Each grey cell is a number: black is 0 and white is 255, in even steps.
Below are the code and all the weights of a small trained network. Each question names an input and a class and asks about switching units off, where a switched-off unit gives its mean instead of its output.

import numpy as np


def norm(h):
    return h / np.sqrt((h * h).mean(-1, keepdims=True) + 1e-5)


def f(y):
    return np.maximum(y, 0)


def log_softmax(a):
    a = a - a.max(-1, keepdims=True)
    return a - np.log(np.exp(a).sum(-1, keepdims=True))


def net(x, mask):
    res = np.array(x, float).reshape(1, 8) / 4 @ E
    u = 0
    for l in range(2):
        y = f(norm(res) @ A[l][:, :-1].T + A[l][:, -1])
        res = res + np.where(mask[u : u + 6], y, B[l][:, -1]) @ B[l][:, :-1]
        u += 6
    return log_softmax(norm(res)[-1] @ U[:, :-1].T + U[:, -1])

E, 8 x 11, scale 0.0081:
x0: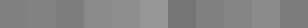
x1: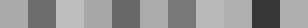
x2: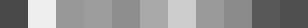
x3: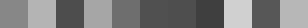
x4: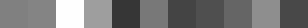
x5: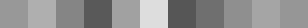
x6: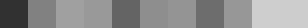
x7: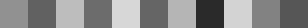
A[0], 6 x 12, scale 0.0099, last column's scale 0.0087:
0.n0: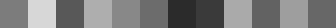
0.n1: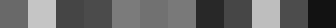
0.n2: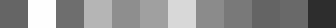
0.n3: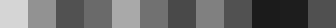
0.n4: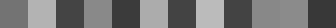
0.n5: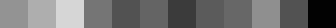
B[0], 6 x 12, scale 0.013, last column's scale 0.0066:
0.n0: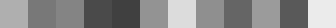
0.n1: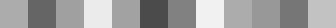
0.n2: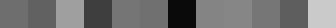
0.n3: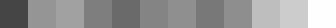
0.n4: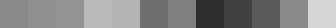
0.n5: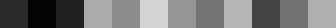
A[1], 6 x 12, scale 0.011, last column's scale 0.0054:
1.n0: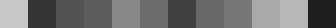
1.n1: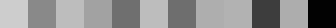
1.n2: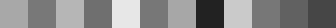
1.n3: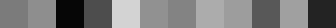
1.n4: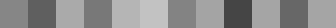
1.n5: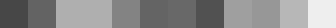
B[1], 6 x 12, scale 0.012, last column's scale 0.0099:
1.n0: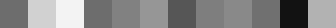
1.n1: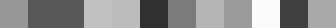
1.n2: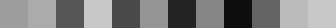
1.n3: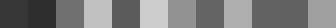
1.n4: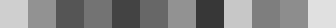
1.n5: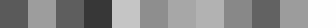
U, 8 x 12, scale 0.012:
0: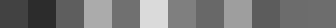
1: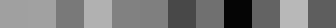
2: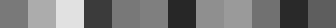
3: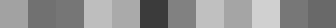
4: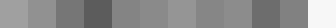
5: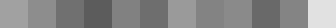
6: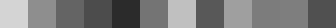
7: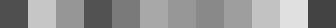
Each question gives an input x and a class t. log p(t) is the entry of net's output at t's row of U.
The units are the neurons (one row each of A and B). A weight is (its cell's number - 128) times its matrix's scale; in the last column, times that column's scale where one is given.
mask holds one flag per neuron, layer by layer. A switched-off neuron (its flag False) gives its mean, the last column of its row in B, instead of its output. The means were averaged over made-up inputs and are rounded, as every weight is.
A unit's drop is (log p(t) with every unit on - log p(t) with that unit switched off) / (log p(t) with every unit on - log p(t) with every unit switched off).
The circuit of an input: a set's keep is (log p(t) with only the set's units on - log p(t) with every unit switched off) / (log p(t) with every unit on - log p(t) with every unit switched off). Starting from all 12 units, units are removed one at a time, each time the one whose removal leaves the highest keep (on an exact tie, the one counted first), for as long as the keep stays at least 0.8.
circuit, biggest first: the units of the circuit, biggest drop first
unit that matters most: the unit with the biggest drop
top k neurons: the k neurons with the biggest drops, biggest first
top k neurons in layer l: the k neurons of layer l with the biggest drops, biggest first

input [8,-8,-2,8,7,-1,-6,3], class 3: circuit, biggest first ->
0.n1
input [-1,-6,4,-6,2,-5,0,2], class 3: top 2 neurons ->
0.n1, 0.n0
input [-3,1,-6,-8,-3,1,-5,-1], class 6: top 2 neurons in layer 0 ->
0.n2, 0.n3
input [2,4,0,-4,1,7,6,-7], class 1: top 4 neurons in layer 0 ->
0.n4, 0.n3, 0.n0, 0.n5
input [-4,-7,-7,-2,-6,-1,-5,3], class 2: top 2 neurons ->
1.n0, 0.n5
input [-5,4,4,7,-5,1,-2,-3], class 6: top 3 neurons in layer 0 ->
0.n0, 0.n1, 0.n5
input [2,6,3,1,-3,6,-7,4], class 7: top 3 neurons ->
0.n3, 0.n1, 0.n4
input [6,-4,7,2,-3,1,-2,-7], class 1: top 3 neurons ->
0.n4, 1.n0, 1.n5
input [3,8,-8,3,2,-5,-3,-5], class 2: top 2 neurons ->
1.n0, 0.n1
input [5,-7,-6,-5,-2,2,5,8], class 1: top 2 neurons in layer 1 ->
1.n2, 1.n1
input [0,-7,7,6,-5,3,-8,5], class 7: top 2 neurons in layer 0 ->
0.n3, 0.n4
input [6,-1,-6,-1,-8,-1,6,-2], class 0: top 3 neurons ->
1.n3, 0.n3, 0.n2
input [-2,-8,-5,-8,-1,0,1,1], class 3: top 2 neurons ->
0.n1, 0.n0
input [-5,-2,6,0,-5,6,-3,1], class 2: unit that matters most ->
0.n2
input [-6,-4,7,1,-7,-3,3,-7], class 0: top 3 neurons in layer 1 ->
1.n3, 1.n2, 1.n0
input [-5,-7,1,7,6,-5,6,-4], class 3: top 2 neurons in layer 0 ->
0.n1, 0.n3
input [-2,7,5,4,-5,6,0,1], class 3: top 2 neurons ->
1.n1, 0.n5
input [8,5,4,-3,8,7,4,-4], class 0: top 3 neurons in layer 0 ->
0.n5, 0.n3, 0.n1
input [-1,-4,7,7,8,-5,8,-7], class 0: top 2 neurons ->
0.n5, 0.n3
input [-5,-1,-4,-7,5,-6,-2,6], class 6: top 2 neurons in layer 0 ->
0.n4, 0.n2
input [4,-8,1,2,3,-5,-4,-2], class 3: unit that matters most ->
0.n1
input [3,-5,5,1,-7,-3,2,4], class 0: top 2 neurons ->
1.n3, 0.n3
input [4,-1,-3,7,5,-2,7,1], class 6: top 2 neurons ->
0.n0, 0.n3
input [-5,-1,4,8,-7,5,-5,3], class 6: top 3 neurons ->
0.n0, 0.n5, 1.n5
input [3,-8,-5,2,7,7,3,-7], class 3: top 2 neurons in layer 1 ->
1.n2, 1.n3
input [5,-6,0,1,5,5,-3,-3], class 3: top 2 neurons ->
0.n1, 1.n3
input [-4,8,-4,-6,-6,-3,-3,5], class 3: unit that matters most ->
1.n1
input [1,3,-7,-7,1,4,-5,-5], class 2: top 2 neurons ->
1.n0, 0.n0
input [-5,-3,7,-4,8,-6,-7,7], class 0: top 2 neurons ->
0.n5, 0.n4
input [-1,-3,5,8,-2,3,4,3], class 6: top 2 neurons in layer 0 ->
0.n0, 0.n3
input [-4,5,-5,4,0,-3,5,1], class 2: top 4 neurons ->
1.n0, 0.n3, 0.n1, 1.n4
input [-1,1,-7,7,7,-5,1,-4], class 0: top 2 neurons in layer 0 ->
0.n5, 0.n2
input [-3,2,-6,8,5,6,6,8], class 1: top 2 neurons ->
1.n2, 0.n3
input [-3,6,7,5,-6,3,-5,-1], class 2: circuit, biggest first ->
0.n2
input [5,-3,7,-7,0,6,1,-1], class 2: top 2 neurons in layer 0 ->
0.n2, 0.n0
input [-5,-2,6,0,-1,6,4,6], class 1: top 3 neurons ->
1.n2, 0.n3, 1.n0
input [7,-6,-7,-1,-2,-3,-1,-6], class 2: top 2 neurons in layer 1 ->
1.n0, 1.n2
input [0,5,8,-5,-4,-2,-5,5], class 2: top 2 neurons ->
0.n2, 0.n4
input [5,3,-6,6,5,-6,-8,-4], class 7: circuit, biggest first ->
0.n3, 1.n5
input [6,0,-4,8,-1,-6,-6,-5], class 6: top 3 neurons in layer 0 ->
0.n0, 0.n2, 0.n1
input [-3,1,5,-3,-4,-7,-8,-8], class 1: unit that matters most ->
0.n4
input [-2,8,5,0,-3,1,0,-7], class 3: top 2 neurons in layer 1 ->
1.n1, 1.n2
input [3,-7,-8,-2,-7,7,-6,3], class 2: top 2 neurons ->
1.n0, 0.n5
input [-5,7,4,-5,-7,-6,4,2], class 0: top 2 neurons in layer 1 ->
1.n3, 1.n5
